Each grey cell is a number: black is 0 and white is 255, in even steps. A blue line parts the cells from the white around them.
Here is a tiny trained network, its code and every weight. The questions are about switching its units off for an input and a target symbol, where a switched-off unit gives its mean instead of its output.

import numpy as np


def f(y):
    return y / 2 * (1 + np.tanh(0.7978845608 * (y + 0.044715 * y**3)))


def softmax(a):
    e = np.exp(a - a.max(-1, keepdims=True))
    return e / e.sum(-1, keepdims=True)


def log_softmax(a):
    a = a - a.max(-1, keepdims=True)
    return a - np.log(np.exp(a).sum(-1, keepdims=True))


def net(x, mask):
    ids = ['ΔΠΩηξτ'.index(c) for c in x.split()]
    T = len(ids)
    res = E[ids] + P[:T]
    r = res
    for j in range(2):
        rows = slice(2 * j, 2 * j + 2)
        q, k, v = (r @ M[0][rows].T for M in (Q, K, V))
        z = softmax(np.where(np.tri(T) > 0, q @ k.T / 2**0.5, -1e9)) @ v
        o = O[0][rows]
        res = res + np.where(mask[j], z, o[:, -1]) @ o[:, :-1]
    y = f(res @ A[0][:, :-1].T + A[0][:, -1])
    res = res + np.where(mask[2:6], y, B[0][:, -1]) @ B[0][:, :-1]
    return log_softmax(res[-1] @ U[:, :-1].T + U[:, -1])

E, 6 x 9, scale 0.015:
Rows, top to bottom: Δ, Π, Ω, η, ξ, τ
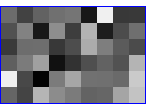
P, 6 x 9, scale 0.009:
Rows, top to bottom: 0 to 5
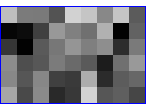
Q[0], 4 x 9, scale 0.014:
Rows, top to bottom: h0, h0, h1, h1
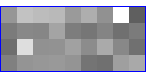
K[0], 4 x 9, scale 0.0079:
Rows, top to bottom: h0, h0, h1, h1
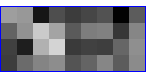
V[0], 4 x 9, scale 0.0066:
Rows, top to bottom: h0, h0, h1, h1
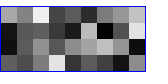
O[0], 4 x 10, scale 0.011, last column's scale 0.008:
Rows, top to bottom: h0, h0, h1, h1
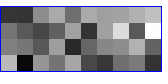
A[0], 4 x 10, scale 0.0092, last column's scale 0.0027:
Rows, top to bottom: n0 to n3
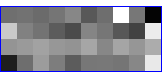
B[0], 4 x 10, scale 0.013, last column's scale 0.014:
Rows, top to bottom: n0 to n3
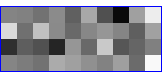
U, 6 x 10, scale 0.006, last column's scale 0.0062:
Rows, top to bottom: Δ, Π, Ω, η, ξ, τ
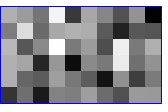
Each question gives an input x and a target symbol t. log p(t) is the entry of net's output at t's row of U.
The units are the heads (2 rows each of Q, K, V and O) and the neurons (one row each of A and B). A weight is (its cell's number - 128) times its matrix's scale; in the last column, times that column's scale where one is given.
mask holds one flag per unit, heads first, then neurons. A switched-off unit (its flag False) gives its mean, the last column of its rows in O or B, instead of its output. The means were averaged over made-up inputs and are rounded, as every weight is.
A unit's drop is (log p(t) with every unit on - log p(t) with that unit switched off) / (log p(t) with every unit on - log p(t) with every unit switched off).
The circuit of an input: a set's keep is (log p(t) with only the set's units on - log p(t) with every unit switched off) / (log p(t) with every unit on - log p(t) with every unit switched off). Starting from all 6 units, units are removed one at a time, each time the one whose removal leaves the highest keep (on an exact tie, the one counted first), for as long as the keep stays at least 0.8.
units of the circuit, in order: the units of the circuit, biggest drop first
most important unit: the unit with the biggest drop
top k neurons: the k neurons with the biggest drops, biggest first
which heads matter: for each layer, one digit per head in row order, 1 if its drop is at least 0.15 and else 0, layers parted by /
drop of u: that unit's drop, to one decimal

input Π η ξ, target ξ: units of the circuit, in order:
[h0 h1]
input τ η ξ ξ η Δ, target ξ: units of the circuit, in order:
[h1]
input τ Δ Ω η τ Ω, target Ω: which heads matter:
10
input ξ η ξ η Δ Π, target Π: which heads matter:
11
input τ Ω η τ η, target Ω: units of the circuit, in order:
[n0 h0 n3]
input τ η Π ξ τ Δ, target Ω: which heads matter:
10
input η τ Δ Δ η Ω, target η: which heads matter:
01
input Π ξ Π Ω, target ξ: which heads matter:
11
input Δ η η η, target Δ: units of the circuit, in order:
[h0 h1]
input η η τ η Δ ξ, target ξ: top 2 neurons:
[n1 n2]
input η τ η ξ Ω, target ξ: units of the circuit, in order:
[h1 h0]
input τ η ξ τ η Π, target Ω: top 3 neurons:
[n0 n1 n2]
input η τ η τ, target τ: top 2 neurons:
[n0 n1]
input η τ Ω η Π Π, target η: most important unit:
n1
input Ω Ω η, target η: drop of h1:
0.3
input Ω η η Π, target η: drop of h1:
0.4
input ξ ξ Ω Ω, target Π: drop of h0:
0.6
